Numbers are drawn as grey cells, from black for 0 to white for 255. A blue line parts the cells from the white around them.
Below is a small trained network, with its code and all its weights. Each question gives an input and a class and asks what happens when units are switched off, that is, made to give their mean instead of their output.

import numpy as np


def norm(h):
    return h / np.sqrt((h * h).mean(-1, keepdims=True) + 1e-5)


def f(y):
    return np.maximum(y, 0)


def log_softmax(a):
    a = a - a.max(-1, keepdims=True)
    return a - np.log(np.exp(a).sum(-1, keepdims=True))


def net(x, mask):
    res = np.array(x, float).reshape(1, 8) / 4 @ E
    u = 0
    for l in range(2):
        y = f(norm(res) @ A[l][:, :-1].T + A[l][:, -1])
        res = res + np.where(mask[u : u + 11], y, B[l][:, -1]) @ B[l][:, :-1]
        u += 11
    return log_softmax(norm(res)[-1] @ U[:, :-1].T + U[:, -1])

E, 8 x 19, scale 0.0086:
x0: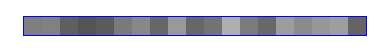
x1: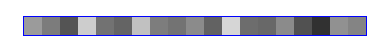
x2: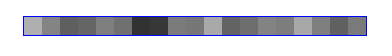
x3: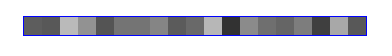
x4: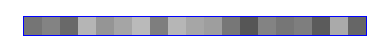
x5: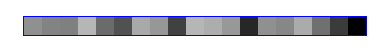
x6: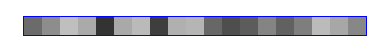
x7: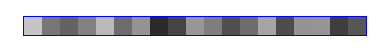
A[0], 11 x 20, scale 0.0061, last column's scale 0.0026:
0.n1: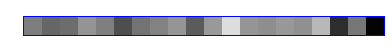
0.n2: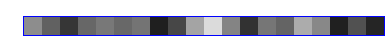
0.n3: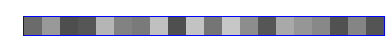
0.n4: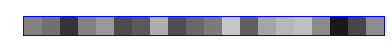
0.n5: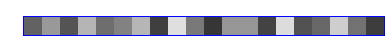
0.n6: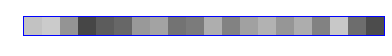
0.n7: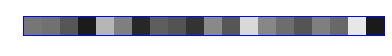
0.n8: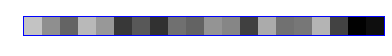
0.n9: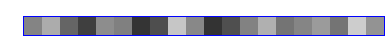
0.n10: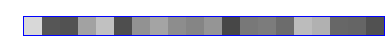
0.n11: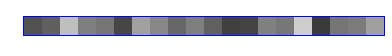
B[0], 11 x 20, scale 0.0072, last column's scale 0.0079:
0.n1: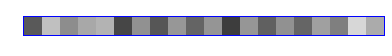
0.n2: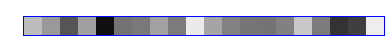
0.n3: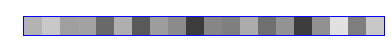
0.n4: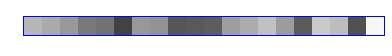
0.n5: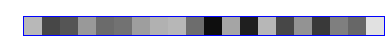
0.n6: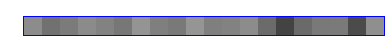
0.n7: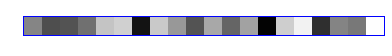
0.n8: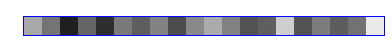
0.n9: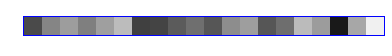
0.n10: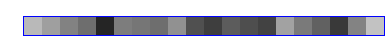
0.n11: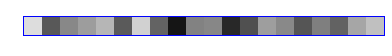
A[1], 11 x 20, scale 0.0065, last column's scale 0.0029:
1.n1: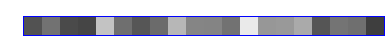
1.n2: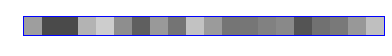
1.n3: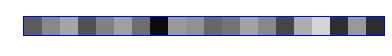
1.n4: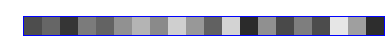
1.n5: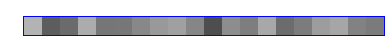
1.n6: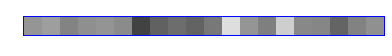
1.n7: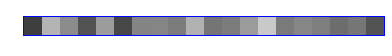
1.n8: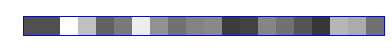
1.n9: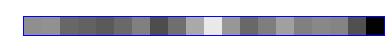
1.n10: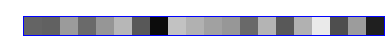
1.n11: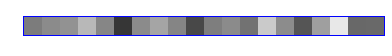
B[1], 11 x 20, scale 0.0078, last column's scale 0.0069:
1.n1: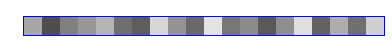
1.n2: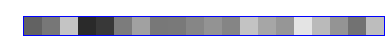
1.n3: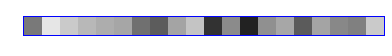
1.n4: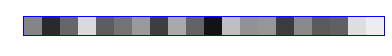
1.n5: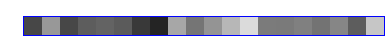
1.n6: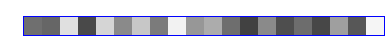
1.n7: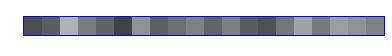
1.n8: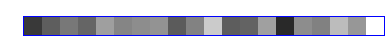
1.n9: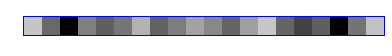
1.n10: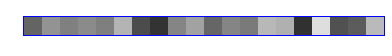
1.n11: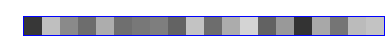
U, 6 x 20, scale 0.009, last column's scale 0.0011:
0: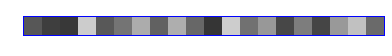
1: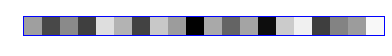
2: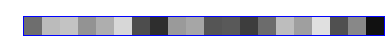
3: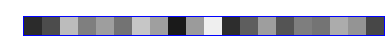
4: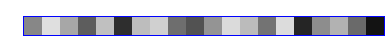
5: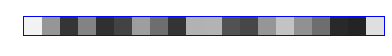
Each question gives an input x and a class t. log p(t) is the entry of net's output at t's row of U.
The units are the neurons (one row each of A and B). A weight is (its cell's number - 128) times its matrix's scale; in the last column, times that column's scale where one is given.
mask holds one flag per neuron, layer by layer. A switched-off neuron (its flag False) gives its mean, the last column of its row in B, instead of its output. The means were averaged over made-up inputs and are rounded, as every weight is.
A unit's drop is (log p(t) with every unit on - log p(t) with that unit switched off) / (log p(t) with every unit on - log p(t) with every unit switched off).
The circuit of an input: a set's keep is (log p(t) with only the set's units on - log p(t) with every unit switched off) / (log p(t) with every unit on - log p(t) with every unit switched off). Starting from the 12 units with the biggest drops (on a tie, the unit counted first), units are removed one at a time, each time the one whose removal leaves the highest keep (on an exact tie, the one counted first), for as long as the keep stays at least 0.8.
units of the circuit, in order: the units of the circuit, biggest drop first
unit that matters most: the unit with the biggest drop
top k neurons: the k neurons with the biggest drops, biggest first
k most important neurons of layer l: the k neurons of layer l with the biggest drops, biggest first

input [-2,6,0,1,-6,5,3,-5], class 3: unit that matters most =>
1.n8
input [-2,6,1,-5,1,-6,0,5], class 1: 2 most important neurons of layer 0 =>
[0.n7; 0.n9]
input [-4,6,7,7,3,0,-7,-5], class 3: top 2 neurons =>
[0.n7; 0.n9]
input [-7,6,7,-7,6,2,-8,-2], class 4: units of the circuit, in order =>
[0.n4; 0.n3]
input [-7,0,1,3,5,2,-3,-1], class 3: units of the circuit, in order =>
[1.n8; 0.n8; 0.n7]
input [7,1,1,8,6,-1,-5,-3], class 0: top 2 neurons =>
[1.n4; 0.n7]
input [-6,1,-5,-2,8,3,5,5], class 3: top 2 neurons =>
[1.n8; 0.n2]
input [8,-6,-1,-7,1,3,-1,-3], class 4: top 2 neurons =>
[0.n4; 0.n3]
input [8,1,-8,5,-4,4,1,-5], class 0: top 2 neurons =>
[1.n4; 0.n5]
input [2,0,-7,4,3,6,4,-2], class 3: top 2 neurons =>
[1.n8; 0.n11]
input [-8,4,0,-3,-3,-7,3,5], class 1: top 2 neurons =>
[0.n7; 1.n1]
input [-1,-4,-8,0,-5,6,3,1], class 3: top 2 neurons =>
[0.n2; 1.n8]
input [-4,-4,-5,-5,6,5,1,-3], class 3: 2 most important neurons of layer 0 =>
[0.n5; 0.n4]
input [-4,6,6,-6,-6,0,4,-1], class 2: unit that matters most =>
0.n9
